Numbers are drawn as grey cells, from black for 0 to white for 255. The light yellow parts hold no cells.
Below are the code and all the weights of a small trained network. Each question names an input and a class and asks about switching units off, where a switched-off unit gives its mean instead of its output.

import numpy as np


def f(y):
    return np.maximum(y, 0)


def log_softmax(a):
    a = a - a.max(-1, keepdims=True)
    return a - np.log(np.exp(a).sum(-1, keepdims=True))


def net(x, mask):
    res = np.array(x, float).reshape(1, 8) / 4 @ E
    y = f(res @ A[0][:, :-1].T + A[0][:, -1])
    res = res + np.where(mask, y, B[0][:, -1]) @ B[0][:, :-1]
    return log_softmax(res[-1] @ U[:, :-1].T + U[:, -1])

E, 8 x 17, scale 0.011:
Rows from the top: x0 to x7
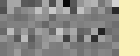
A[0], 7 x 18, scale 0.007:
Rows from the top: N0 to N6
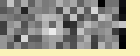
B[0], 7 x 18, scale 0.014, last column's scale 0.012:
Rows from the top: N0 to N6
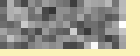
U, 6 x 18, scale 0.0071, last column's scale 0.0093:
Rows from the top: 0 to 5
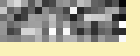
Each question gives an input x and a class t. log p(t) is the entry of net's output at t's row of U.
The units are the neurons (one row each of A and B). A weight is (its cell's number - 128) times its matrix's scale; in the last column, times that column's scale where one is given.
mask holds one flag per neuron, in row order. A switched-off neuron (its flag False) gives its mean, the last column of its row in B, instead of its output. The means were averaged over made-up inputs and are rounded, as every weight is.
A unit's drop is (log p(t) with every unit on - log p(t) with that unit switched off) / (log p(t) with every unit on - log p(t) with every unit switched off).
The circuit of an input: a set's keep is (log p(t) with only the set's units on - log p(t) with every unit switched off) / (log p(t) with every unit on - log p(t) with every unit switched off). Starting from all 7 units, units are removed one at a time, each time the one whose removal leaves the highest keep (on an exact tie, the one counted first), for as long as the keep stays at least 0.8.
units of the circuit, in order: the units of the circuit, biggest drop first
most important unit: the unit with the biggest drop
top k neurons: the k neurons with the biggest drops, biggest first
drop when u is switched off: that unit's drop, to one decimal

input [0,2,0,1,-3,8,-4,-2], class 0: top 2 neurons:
(N5; N2)
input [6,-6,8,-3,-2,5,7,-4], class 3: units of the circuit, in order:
(N3; N4)
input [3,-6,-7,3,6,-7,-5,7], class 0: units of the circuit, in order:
(N4)
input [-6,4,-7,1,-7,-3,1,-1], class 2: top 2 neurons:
(N6; N3)
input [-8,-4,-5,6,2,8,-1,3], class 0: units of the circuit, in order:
(N2; N3)
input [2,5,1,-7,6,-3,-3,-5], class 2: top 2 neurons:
(N0; N5)
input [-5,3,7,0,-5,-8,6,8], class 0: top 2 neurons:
(N1; N3)
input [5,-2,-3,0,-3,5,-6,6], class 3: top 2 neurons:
(N3; N1)
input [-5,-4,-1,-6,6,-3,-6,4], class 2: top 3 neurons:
(N0; N3; N4)
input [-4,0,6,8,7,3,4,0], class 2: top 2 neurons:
(N0; N3)
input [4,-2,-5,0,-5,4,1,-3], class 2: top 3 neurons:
(N6; N4; N1)
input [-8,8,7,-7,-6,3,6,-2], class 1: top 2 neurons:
(N4; N3)
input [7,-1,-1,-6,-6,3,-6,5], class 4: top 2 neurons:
(N3; N0)
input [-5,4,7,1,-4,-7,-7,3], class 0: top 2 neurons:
(N1; N3)
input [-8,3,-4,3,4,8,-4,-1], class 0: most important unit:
N2
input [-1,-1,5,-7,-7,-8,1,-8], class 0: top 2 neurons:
(N1; N0)
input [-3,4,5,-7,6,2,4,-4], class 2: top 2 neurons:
(N0; N3)
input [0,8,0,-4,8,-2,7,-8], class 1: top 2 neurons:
(N4; N6)
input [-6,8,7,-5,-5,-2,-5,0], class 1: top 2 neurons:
(N4; N3)
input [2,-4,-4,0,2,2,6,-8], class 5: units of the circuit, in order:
(N4)
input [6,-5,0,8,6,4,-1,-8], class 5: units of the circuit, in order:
(N3; N4)
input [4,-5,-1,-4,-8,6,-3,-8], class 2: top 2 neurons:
(N6; N4)
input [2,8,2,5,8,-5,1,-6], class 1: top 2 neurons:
(N4; N6)
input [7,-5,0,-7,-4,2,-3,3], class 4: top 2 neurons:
(N3; N4)
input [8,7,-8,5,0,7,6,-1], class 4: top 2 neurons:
(N3; N1)
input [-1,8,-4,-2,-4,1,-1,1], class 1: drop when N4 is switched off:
0.8
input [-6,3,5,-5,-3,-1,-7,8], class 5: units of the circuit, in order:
(N3)
